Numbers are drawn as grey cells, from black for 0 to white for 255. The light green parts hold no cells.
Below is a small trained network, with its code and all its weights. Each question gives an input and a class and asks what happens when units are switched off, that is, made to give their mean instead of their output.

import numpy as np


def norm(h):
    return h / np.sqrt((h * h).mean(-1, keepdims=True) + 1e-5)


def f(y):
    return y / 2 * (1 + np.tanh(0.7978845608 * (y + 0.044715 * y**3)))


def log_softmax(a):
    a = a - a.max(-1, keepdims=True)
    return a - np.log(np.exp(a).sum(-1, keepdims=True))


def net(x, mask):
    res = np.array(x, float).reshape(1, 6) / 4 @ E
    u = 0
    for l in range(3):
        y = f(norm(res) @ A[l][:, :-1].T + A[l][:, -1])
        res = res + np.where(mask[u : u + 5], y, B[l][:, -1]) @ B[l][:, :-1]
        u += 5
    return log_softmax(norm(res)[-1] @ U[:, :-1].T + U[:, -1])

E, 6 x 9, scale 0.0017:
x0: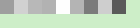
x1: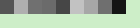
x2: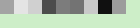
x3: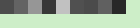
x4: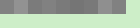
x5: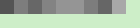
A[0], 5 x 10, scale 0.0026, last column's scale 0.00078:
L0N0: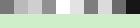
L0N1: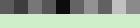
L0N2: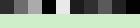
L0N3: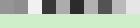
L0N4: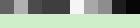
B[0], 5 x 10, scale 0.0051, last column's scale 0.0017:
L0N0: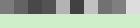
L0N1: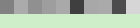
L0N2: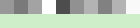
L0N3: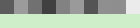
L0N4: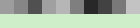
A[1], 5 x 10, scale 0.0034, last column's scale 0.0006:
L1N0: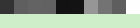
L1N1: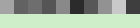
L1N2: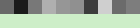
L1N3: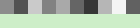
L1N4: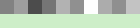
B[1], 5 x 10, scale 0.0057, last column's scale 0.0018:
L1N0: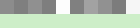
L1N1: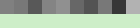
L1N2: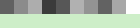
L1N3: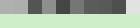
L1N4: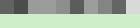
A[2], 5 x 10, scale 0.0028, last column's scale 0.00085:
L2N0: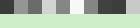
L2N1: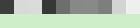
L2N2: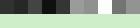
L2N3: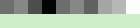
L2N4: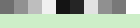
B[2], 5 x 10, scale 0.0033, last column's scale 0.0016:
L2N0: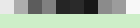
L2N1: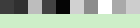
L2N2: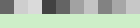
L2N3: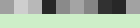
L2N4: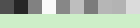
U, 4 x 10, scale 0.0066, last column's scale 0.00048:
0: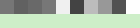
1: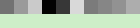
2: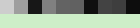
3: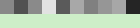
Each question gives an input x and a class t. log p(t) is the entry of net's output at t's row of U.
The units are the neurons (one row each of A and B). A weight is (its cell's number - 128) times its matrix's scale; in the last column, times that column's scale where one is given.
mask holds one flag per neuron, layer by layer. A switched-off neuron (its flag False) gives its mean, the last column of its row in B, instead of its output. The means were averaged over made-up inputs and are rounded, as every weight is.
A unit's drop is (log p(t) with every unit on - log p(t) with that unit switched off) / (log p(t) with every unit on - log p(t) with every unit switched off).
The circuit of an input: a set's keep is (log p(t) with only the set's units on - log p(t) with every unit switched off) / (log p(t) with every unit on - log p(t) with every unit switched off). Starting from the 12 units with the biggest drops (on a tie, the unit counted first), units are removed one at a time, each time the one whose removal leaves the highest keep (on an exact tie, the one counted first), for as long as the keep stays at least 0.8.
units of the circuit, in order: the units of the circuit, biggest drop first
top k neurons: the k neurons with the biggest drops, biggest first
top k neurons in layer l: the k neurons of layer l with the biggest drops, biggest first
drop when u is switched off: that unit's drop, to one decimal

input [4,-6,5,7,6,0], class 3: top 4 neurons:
[L0N2, L0N4, L2N4, L1N0]
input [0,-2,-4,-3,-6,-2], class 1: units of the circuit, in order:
[L1N2]
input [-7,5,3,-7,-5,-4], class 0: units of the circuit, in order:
[L1N0, L0N1]
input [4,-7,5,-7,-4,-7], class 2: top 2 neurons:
[L1N3, L0N2]
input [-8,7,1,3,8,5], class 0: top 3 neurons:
[L1N0, L0N1, L1N3]
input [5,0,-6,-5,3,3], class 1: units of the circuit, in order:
[L1N2, L0N2]
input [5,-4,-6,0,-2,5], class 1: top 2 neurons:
[L1N2, L0N1]
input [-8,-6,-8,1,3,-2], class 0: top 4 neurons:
[L1N0, L0N1, L1N1, L0N3]
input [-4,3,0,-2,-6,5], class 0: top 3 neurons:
[L0N1, L0N2, L1N0]
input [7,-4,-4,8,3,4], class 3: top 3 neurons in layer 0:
[L0N2, L0N4, L0N1]
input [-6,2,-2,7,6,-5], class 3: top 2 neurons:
[L0N2, L0N0]
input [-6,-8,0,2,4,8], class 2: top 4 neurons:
[L1N3, L0N0, L1N1, L1N4]
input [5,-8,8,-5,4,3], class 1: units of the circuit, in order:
[L0N3, L2N1]
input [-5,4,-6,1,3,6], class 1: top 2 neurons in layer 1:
[L1N2, L1N4]
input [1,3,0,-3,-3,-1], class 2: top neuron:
[L0N4]
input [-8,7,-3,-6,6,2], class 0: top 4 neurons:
[L0N1, L1N0, L0N2, L1N3]
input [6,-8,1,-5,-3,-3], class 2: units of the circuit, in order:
[L1N3, L0N2]
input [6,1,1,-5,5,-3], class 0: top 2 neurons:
[L0N0, L0N2]
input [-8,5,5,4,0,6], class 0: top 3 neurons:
[L1N0, L0N1, L1N2]
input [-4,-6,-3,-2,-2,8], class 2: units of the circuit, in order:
[L1N3, L1N1]
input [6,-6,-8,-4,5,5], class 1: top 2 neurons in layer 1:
[L1N2, L1N0]
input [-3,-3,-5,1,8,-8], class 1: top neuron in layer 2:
[L2N2]
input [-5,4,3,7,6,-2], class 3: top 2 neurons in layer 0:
[L0N2, L0N0]
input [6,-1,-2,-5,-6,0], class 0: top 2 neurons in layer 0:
[L0N0, L0N2]
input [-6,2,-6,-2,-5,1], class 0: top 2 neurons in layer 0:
[L0N1, L0N3]
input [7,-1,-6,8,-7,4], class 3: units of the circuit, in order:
[L0N2, L1N0]
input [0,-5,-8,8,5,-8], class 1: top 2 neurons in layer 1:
[L1N2, L1N4]
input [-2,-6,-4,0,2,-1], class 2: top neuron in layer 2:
[L2N1]
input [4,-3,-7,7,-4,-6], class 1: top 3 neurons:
[L1N2, L0N1, L2N2]
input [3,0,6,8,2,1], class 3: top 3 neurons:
[L0N2, L1N2, L2N4]
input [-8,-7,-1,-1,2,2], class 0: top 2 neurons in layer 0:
[L0N1, L0N4]
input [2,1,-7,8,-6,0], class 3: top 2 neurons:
[L0N2, L0N3]
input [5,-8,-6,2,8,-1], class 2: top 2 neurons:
[L1N3, L1N1]
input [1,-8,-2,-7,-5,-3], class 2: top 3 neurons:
[L1N3, L0N2, L1N1]
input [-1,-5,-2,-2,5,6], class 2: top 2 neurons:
[L1N3, L0N2]
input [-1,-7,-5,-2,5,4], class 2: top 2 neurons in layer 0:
[L0N2, L0N3]
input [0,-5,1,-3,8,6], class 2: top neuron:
[L0N2]
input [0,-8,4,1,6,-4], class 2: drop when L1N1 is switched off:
0.1
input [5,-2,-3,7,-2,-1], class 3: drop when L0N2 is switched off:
1.5
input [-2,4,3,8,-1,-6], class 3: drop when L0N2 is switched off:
1.1
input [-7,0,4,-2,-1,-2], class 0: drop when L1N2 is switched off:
0.0
